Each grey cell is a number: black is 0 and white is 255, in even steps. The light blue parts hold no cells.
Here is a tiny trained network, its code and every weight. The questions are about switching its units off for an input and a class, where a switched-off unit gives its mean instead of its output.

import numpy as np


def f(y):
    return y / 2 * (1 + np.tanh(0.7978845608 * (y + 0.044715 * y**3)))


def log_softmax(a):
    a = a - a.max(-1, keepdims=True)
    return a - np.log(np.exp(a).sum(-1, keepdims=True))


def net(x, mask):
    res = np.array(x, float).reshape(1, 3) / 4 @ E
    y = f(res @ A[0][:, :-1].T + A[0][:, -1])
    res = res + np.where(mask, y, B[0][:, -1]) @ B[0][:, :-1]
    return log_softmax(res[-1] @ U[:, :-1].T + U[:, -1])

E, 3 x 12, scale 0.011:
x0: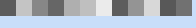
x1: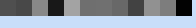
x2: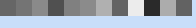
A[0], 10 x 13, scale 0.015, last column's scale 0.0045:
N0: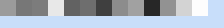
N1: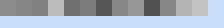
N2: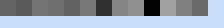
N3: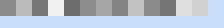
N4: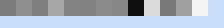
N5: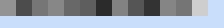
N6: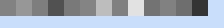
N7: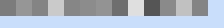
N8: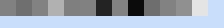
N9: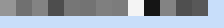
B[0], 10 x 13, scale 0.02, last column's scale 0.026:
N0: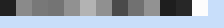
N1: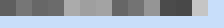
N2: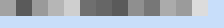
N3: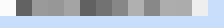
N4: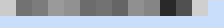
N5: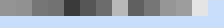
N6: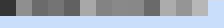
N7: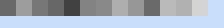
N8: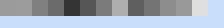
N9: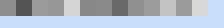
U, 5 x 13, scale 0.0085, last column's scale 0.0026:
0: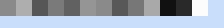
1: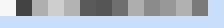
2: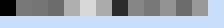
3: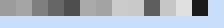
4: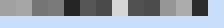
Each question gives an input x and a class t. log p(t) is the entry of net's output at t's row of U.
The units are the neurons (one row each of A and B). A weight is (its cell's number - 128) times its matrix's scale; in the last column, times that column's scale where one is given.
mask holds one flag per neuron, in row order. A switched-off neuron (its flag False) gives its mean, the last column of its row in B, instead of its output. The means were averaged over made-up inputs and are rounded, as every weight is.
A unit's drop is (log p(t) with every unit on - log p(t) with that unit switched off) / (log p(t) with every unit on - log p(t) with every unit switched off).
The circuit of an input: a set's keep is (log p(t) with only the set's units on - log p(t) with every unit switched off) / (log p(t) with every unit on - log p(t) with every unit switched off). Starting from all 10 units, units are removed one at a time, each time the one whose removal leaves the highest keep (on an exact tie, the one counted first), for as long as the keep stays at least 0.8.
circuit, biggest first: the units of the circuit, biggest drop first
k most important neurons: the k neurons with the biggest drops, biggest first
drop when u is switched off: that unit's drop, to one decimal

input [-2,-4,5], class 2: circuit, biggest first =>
[N0]
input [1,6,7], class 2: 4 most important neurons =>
[N3 N6 N4 N5]
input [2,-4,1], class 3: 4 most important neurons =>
[N2 N7 N4 N9]
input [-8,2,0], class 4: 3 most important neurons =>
[N5 N8 N3]
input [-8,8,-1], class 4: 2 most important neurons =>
[N5 N8]
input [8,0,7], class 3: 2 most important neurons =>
[N0 N1]
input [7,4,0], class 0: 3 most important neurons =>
[N3 N9 N2]
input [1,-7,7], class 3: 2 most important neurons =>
[N3 N7]
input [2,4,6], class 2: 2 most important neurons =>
[N3 N6]
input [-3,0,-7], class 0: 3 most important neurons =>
[N4 N7 N3]
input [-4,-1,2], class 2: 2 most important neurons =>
[N3 N0]
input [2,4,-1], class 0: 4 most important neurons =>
[N3 N2 N9 N5]
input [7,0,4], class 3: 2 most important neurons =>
[N0 N1]
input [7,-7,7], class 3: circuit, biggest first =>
[N7]
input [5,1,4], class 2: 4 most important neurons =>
[N3 N5 N8 N7]
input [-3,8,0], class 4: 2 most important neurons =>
[N3 N5]
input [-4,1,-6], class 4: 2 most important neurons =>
[N8 N5]
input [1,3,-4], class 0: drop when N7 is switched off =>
0.3
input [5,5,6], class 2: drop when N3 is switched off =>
0.1
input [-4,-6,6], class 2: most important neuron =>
[N0]
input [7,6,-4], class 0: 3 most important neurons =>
[N3 N2 N9]
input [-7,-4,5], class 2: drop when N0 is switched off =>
2.0
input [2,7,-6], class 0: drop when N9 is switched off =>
0.2
